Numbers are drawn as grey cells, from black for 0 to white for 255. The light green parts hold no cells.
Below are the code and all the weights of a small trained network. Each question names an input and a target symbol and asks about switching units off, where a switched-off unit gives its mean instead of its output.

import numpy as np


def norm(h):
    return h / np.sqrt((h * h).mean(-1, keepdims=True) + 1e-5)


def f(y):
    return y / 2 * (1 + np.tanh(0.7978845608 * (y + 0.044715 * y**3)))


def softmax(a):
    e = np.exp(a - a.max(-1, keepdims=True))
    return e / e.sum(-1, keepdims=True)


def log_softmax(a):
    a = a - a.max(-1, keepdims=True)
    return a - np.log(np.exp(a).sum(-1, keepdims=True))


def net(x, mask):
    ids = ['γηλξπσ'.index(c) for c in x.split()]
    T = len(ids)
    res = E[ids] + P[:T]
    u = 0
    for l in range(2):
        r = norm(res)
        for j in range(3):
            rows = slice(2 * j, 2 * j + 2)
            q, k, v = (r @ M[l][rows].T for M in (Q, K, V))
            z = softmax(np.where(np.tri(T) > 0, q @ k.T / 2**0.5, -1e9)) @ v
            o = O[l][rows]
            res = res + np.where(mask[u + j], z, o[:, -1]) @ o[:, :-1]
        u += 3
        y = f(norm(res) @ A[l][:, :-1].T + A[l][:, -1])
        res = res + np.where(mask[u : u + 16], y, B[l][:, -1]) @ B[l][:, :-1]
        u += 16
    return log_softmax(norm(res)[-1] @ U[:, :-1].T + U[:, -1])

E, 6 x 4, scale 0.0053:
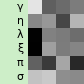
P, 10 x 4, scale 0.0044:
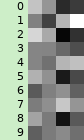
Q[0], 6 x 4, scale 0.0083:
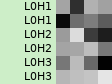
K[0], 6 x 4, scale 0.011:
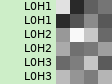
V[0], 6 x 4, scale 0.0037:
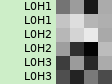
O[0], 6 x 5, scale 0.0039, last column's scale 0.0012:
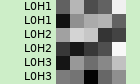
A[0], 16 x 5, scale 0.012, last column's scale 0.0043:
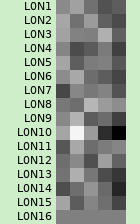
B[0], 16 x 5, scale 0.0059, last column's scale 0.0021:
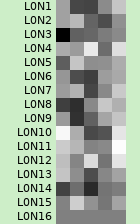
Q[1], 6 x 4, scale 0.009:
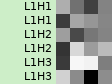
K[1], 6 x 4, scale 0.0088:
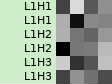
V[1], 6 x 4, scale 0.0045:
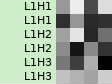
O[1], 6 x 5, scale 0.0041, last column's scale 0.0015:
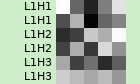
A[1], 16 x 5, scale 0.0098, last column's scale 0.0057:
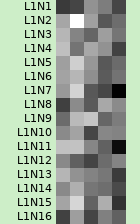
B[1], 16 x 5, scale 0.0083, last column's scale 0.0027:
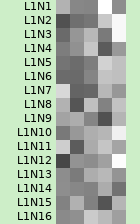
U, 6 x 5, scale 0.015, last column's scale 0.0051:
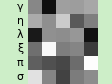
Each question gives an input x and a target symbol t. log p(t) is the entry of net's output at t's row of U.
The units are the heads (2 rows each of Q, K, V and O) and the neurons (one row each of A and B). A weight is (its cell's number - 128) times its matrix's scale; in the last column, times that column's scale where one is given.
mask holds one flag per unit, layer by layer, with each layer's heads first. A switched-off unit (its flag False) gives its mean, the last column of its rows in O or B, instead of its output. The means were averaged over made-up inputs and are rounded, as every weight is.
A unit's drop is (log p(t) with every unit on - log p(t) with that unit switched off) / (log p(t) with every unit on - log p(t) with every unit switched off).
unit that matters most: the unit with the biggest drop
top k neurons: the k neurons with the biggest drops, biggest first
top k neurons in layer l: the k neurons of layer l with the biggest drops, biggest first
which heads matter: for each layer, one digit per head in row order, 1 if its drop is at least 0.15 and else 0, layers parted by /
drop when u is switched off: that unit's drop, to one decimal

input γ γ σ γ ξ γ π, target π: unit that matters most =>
L0H3
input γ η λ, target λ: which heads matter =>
010 / 010
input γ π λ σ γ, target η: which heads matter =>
100 / 010
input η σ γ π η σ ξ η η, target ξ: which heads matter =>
101 / 100
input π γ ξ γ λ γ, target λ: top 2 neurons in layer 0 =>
[L0N10 L0N11]
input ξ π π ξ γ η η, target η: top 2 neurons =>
[L0N12 L1N4]
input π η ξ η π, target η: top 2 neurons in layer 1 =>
[L1N9 L1N2]
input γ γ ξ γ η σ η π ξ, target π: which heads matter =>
000 / 001
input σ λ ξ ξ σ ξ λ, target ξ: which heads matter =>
000 / 100
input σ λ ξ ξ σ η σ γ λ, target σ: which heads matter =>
010 / 000
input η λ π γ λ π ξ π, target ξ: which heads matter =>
101 / 000
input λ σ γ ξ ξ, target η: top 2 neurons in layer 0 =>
[L0N4 L0N8]
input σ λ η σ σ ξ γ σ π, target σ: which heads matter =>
010 / 000
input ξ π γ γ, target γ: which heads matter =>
001 / 000
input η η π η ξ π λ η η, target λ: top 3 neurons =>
[L0N10 L1N12 L0N15]
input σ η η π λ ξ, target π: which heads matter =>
100 / 001
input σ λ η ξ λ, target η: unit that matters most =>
L1N8
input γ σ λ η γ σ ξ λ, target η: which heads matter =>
000 / 010
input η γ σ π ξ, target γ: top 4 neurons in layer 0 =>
[L0N8 L0N14 L0N4 L0N15]
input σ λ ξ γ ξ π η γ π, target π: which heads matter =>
000 / 000
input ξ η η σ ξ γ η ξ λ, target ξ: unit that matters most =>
L0N11
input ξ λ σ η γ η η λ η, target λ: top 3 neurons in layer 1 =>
[L1N12 L1N9 L1N7]
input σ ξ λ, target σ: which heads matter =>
110 / 000
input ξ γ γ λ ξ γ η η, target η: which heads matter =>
001 / 100
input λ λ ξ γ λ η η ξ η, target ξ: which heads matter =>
000 / 100
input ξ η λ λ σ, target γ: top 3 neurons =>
[L0N8 L0N3 L0N4]
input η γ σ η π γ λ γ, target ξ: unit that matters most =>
L1N9
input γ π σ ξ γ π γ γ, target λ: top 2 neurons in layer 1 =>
[L1N2 L1N5]
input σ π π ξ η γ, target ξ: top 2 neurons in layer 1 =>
[L1N8 L1N12]
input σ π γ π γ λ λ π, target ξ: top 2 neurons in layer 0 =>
[L0N15 L0N9]
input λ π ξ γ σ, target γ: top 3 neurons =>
[L0N8 L0N3 L0N11]
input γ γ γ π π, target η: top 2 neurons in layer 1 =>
[L1N9 L1N12]
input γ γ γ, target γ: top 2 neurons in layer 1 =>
[L1N9 L1N15]
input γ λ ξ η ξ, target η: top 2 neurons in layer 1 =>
[L1N8 L1N12]
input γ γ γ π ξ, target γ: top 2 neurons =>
[L0N8 L1N8]
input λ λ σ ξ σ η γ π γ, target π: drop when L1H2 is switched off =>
0.1
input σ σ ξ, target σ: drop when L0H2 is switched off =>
0.2
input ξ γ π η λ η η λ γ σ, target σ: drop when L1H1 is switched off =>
0.1
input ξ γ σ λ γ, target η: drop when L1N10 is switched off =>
0.0
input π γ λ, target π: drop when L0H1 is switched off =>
0.1
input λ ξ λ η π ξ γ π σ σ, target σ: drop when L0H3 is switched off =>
-0.1
